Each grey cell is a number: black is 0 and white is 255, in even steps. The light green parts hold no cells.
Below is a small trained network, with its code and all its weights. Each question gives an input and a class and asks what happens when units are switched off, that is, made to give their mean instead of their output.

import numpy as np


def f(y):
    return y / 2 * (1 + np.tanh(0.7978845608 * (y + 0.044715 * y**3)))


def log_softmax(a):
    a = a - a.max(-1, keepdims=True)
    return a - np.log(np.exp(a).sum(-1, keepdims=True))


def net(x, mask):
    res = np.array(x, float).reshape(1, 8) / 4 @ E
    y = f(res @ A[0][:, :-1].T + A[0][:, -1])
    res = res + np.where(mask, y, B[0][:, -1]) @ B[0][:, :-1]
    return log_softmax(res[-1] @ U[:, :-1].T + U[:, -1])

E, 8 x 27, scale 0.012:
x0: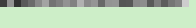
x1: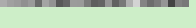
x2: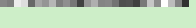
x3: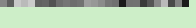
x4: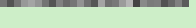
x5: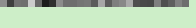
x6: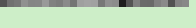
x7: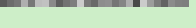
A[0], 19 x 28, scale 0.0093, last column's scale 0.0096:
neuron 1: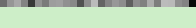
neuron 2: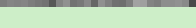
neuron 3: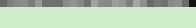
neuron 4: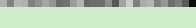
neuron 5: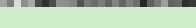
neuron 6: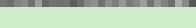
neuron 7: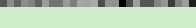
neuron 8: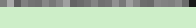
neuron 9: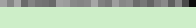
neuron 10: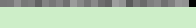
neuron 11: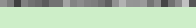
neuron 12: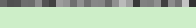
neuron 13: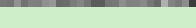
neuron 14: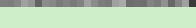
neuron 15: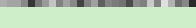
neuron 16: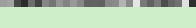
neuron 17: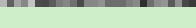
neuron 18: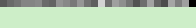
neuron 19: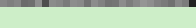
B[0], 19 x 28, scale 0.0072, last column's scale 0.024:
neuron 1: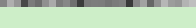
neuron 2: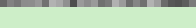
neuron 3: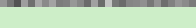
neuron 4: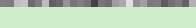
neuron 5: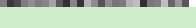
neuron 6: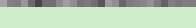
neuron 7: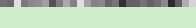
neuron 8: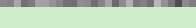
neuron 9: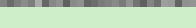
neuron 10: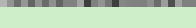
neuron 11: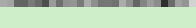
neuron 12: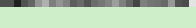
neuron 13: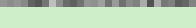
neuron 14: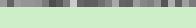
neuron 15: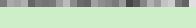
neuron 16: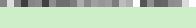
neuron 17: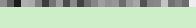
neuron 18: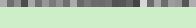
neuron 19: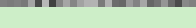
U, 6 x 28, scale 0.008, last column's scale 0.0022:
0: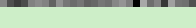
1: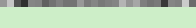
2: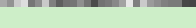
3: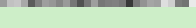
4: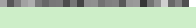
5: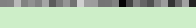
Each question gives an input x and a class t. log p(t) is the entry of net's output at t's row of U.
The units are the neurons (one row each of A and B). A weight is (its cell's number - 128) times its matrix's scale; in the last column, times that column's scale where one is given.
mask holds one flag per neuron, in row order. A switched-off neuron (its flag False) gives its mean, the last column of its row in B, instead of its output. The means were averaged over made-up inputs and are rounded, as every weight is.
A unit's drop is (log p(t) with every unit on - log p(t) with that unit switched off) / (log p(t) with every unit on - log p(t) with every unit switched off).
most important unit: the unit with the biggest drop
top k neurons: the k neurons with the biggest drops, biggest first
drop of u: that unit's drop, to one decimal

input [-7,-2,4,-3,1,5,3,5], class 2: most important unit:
neuron 4
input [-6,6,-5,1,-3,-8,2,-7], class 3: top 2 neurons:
(neuron 15; neuron 11)
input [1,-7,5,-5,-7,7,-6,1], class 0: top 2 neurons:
(neuron 12; neuron 16)
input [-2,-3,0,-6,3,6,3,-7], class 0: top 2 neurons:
(neuron 12; neuron 18)
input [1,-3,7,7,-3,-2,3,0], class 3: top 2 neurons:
(neuron 15; neuron 1)
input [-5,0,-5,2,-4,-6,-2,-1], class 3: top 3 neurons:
(neuron 11; neuron 15; neuron 12)
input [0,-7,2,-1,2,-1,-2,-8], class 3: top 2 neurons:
(neuron 1; neuron 15)
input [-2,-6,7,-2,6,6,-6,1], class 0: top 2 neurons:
(neuron 12; neuron 18)
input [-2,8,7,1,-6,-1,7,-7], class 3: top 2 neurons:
(neuron 15; neuron 1)
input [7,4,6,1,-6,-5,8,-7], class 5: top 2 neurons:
(neuron 7; neuron 17)
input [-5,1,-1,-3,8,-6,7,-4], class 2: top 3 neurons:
(neuron 16; neuron 5; neuron 17)
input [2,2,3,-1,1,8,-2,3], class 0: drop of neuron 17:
0.2
